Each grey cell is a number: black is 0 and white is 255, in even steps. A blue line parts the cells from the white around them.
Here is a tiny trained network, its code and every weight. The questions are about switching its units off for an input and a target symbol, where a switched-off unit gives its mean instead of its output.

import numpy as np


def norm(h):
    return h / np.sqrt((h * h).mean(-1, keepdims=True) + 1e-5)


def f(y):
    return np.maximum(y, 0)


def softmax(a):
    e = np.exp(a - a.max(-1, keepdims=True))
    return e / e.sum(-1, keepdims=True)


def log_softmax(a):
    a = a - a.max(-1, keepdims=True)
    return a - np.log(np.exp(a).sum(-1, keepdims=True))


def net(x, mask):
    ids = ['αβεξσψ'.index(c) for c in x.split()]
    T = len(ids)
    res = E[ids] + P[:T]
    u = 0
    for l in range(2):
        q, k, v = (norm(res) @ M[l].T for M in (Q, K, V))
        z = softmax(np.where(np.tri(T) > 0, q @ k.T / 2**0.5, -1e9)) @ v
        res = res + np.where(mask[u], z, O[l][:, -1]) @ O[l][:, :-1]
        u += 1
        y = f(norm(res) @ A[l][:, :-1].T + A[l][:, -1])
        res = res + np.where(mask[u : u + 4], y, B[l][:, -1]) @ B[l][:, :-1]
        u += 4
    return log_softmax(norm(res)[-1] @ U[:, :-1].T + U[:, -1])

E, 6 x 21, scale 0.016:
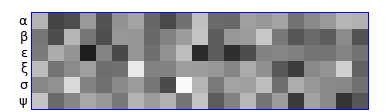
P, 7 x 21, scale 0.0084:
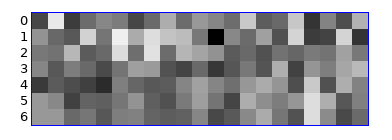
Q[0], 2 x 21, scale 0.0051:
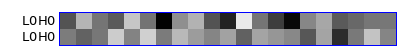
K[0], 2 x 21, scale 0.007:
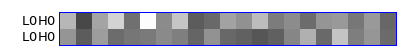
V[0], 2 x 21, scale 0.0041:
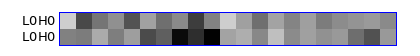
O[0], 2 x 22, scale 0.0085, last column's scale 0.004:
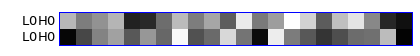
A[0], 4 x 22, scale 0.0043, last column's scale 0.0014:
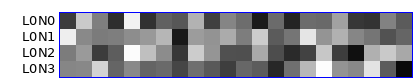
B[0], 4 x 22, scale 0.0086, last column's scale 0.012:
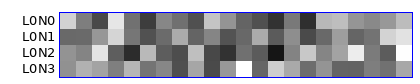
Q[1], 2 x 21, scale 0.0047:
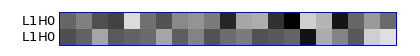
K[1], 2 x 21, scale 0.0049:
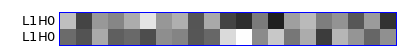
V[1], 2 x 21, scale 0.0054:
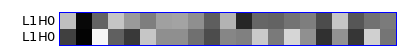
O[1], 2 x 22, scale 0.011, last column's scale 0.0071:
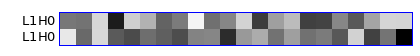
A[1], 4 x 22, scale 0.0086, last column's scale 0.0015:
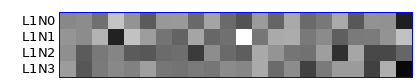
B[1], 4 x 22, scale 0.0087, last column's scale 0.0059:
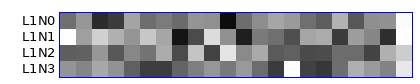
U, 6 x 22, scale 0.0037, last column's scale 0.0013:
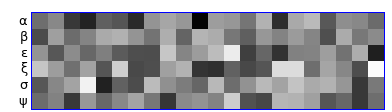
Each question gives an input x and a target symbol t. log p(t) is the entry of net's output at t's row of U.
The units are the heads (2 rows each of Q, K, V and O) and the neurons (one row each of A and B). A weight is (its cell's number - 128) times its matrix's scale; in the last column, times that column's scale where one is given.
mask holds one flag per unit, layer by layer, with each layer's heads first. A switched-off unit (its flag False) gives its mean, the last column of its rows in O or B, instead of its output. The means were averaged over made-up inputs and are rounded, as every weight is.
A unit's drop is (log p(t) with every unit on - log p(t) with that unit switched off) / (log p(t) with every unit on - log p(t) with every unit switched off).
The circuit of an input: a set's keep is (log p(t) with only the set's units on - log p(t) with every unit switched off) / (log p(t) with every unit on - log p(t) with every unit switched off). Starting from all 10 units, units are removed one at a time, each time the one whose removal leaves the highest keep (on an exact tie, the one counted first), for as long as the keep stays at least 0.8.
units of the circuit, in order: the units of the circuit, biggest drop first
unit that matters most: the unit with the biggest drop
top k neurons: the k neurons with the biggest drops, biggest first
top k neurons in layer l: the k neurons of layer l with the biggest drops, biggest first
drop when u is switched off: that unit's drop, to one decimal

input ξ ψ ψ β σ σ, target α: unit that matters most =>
L0N2
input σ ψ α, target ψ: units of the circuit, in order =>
L0H0, L1H0, L0N2
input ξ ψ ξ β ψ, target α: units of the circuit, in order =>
L0N2, L1N0, L0N1
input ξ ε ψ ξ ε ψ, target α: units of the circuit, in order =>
L1N0, L0N1
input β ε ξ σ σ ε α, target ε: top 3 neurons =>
L0N0, L1N2, L0N1
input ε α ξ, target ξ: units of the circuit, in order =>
L0H0, L0N2
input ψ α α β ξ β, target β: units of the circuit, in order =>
L0H0, L0N2, L1H0
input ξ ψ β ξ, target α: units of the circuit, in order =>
L0H0, L0N2, L1N0
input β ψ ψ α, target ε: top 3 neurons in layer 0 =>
L0N0, L0N2, L0N1
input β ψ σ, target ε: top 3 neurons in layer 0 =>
L0N0, L0N2, L0N1
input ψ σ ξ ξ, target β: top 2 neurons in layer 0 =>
L0N2, L0N1
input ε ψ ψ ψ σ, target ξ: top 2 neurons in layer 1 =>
L1N1, L1N2
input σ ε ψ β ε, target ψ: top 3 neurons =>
L0N1, L0N2, L0N0
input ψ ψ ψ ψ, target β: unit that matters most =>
L0H0
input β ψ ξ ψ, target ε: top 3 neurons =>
L1N2, L0N0, L0N2
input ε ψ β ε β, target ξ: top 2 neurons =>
L0N2, L0N3
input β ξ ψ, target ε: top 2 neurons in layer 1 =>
L1N2, L1N1
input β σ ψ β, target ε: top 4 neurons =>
L1N2, L0N2, L0N0, L0N1
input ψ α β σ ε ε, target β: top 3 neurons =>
L0N2, L0N1, L0N3
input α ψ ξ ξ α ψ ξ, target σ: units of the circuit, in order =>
L0H0
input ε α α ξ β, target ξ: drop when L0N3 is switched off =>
-0.1
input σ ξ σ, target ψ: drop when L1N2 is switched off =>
0.1
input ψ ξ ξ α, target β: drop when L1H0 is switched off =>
0.3
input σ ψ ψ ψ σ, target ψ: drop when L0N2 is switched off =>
0.3
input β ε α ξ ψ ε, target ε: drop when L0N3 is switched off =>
0.0
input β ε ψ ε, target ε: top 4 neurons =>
L0N0, L1N2, L0N2, L0N1
